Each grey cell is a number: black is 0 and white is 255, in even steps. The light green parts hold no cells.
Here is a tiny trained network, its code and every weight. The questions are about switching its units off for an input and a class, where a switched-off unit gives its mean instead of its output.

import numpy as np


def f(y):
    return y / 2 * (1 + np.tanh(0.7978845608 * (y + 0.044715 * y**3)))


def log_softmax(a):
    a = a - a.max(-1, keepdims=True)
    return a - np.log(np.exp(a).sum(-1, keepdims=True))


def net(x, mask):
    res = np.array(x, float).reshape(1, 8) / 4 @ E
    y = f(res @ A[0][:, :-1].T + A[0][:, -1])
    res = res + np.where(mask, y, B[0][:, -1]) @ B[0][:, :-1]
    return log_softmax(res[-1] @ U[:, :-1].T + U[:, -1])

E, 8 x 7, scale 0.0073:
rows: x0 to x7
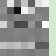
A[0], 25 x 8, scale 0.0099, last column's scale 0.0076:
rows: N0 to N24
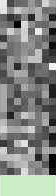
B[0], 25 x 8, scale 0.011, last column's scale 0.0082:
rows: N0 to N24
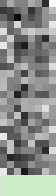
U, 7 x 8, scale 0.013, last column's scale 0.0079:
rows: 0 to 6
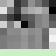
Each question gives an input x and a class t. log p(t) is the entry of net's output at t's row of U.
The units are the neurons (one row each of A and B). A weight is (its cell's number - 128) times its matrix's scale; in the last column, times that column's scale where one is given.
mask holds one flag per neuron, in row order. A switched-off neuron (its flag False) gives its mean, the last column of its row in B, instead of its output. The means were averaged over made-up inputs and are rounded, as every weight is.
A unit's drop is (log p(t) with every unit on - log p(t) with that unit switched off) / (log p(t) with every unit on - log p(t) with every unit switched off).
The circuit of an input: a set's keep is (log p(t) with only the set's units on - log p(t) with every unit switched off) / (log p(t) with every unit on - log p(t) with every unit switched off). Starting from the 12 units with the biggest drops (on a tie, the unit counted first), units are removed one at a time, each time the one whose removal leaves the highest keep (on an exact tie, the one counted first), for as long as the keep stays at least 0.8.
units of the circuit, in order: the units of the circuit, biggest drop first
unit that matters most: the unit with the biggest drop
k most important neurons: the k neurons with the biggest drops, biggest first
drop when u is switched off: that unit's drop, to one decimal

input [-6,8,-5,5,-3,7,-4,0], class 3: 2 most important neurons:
(N3 N16)
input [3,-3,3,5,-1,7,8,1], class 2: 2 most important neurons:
(N22 N1)
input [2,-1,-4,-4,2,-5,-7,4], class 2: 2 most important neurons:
(N2 N0)
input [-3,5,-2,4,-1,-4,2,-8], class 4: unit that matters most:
N21
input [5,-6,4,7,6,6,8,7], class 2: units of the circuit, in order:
(N22 N1)
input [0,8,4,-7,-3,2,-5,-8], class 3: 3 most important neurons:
(N3 N24 N16)
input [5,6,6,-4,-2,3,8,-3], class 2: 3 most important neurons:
(N1 N18 N22)
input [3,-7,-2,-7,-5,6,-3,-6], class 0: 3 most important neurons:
(N10 N3 N20)
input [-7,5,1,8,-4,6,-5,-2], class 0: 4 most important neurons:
(N21 N0 N13 N4)
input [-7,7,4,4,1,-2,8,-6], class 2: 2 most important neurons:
(N18 N22)
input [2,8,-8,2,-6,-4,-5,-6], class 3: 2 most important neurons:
(N3 N24)
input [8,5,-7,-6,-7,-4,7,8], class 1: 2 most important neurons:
(N4 N21)
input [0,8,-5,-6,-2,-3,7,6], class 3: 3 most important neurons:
(N3 N24 N16)
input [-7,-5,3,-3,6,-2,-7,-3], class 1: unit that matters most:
N11
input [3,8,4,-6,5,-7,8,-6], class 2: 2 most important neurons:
(N18 N1)
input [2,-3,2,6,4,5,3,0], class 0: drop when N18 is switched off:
0.1
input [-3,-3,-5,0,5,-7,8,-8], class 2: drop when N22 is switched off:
0.3
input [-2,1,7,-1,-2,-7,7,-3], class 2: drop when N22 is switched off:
0.2
